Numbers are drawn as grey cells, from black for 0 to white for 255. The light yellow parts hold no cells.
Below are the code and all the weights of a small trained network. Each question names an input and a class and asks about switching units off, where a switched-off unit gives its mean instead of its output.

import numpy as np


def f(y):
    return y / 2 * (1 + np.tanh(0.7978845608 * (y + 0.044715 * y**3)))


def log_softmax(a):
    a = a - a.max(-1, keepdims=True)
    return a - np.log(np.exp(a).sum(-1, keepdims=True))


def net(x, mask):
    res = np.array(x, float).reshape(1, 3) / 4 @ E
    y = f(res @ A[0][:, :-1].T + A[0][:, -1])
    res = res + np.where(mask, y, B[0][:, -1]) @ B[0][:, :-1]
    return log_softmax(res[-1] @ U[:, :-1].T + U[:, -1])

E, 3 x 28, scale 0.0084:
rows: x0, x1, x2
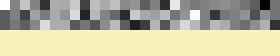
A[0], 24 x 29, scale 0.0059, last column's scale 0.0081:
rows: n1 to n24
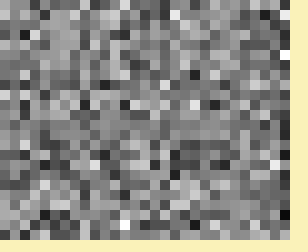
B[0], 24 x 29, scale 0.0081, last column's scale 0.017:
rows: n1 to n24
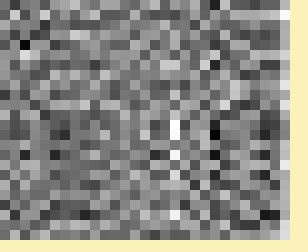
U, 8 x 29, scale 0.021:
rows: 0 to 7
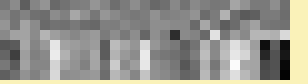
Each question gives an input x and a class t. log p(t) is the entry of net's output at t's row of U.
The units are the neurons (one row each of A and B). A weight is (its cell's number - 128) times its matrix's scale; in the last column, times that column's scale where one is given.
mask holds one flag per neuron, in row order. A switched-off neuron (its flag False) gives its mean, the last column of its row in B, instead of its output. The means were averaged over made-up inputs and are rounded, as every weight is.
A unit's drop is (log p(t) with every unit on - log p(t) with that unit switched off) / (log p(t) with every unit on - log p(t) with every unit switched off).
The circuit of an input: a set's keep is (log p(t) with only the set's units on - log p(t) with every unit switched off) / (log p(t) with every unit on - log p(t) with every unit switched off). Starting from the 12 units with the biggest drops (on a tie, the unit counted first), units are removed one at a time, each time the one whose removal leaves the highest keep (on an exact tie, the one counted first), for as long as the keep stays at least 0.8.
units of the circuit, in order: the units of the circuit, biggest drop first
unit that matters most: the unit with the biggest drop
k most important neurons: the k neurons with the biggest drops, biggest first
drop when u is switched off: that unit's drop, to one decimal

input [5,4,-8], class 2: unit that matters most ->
n17
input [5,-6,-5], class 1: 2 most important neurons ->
(n23 n8)
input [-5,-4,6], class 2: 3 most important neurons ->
(n2 n12 n7)
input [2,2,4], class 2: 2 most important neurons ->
(n9 n19)
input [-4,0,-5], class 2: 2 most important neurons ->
(n17 n2)
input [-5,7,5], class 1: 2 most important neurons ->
(n11 n4)
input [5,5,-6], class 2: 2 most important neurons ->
(n17 n22)
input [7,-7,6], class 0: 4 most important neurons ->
(n2 n21 n11 n5)
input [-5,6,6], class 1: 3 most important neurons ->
(n11 n4 n17)
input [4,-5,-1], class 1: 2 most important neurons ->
(n23 n8)
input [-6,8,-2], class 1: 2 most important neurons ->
(n11 n4)
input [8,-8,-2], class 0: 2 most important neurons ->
(n2 n5)
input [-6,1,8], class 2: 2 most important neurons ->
(n12 n19)
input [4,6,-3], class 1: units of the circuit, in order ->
(n11)
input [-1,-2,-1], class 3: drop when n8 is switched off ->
0.0
